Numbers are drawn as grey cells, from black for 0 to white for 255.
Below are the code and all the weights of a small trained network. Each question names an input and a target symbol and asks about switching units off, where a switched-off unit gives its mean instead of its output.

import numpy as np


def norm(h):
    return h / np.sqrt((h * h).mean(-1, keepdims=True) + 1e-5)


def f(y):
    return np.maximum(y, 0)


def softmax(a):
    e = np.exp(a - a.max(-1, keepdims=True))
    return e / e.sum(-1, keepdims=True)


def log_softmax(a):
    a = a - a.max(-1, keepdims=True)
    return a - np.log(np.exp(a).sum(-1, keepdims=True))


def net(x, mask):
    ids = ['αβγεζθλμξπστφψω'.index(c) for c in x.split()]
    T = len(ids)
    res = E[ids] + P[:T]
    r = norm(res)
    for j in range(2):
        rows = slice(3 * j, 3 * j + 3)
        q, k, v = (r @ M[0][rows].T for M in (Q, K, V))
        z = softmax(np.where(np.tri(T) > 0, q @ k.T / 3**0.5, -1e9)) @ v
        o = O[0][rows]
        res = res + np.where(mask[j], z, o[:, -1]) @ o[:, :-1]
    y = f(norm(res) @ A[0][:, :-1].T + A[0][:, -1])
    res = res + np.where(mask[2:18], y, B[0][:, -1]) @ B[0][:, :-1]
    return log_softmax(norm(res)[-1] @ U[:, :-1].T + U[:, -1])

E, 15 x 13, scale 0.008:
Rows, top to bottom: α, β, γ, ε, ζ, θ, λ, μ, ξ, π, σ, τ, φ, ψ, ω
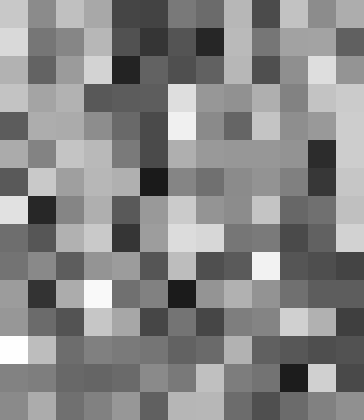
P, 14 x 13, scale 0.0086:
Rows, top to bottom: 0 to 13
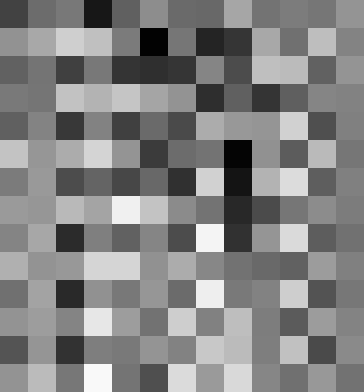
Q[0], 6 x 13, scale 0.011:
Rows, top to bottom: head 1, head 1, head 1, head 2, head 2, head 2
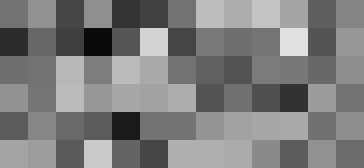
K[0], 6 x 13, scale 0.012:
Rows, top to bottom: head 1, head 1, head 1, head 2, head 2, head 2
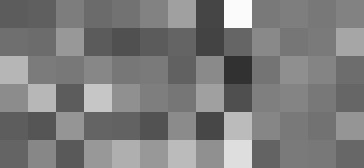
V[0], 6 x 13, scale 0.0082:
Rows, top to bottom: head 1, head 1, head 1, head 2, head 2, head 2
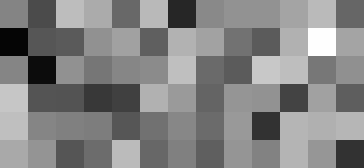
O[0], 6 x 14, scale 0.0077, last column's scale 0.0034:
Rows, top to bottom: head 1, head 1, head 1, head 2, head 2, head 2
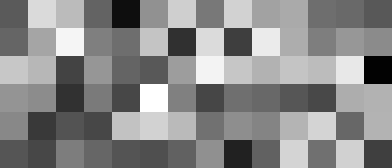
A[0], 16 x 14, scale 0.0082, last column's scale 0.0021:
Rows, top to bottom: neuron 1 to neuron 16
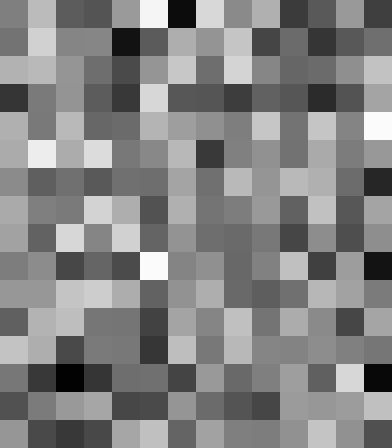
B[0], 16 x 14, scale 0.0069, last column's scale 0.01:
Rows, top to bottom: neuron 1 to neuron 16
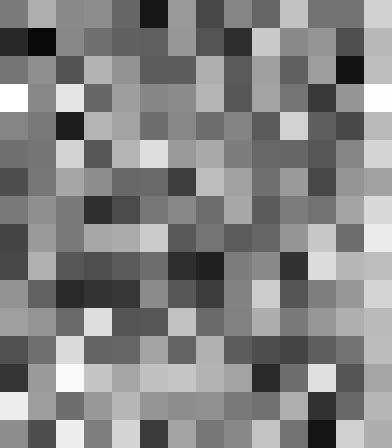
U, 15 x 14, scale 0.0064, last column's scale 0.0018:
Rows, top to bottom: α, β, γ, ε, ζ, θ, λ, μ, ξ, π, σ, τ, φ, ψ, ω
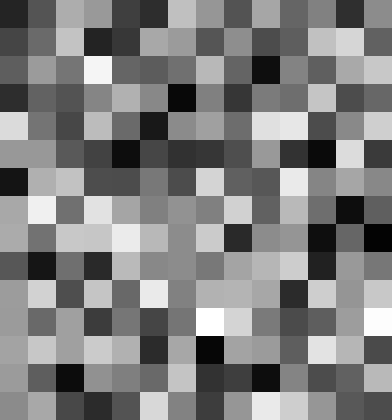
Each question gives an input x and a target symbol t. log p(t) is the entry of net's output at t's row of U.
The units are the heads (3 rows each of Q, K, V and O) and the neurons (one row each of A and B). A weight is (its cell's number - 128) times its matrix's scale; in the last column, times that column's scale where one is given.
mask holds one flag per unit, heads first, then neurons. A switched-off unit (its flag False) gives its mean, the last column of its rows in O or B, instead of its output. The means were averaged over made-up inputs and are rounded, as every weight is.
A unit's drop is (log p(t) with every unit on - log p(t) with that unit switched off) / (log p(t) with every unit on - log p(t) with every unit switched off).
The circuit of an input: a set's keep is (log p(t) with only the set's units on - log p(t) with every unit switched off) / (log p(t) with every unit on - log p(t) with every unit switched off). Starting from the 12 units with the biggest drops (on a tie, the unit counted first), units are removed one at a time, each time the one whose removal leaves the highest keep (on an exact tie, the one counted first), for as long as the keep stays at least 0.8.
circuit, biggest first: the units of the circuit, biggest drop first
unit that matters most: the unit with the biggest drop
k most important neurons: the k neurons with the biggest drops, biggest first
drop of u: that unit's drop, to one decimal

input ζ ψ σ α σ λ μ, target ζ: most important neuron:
neuron 1
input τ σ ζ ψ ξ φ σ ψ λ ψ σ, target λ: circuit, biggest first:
head 2; head 1
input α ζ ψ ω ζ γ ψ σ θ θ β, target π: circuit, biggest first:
head 2; neuron 16
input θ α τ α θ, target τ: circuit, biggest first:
head 1; head 2; neuron 13
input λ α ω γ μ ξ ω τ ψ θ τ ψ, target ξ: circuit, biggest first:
head 1; neuron 4
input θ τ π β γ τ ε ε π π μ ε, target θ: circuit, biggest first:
head 2; neuron 11
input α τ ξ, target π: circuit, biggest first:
head 2; neuron 16
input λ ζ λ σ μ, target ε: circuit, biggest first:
head 1; head 2; neuron 4
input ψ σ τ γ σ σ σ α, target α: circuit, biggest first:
head 1; neuron 2
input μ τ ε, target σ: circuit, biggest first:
head 2; head 1
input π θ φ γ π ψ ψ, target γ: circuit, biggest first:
head 1; head 2; neuron 14
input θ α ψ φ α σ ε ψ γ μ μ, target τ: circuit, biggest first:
head 1; head 2; neuron 13; neuron 8
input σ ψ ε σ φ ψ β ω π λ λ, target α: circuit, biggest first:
neuron 2; head 1
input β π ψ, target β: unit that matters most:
head 2
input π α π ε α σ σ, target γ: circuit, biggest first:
head 1; neuron 14; head 2
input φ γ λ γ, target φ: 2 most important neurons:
neuron 12; neuron 11
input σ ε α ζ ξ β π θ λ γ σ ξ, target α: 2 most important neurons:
neuron 2; neuron 3
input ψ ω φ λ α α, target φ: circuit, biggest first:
head 2; neuron 12; neuron 9; neuron 11
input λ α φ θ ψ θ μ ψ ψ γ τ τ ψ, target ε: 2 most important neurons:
neuron 9; neuron 4
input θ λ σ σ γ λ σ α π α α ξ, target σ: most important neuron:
neuron 11
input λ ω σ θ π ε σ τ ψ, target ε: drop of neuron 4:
0.2
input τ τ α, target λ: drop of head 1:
0.3
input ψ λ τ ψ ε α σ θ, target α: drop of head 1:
1.1
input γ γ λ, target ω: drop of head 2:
0.6
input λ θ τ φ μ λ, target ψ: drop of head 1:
0.5
